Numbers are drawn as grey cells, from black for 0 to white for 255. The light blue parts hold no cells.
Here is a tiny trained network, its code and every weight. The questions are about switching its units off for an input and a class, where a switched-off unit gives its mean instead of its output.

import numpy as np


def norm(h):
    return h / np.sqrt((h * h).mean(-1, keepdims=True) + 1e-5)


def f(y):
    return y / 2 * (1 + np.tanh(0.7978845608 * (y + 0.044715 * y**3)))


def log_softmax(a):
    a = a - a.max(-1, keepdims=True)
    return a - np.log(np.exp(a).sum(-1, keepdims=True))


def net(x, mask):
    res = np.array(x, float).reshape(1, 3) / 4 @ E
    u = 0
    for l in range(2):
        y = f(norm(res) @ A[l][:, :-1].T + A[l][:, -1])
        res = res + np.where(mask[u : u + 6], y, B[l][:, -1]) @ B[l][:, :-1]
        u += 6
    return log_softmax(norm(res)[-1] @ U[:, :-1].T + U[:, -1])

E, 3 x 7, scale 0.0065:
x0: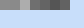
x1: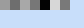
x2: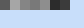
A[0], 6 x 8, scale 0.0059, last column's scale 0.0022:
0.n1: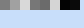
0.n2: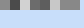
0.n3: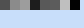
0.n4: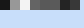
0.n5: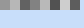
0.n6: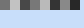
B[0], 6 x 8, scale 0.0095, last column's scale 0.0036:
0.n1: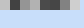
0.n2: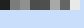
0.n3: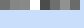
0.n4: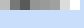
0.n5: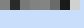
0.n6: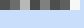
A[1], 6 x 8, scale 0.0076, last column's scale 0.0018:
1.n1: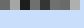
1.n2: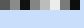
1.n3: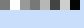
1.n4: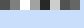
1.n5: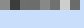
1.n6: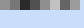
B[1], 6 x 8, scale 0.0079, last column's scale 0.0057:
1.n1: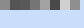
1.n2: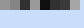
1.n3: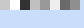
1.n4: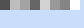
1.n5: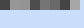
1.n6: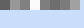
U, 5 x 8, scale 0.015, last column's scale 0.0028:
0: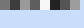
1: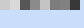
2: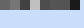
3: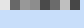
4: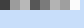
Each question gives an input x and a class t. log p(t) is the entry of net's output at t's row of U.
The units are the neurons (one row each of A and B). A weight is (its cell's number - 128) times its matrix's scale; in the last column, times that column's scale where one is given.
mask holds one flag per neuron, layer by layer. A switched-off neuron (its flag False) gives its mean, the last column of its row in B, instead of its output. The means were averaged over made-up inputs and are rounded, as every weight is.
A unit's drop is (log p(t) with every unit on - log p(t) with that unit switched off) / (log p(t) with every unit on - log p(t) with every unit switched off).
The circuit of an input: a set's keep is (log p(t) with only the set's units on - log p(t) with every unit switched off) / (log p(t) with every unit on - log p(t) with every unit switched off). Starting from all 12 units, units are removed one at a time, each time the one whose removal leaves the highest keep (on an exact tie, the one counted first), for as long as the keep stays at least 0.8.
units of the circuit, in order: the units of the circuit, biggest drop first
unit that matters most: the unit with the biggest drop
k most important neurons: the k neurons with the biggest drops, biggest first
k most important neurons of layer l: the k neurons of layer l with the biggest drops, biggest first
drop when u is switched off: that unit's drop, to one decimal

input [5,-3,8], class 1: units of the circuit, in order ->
1.n3, 0.n4
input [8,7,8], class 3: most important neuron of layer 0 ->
0.n4
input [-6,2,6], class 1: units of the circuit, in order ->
0.n5, 0.n2
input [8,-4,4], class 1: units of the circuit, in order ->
1.n3, 0.n4
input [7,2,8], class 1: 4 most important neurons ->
0.n5, 1.n3, 0.n4, 0.n2
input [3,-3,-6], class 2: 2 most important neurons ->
0.n6, 0.n1
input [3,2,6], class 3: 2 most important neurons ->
0.n1, 1.n4
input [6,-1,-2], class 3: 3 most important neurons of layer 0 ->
0.n4, 0.n6, 0.n3
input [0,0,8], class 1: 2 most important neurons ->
1.n3, 0.n4
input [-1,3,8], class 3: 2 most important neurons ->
0.n1, 1.n4
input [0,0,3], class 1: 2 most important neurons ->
1.n3, 0.n5
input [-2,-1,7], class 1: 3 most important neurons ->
1.n3, 0.n4, 0.n2
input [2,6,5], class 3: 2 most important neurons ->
0.n1, 0.n4
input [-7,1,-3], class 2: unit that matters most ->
1.n2
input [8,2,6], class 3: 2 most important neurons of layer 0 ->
0.n1, 0.n4
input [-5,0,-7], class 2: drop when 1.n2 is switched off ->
0.5
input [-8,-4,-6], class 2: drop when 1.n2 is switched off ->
0.2
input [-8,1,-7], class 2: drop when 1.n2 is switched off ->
0.6
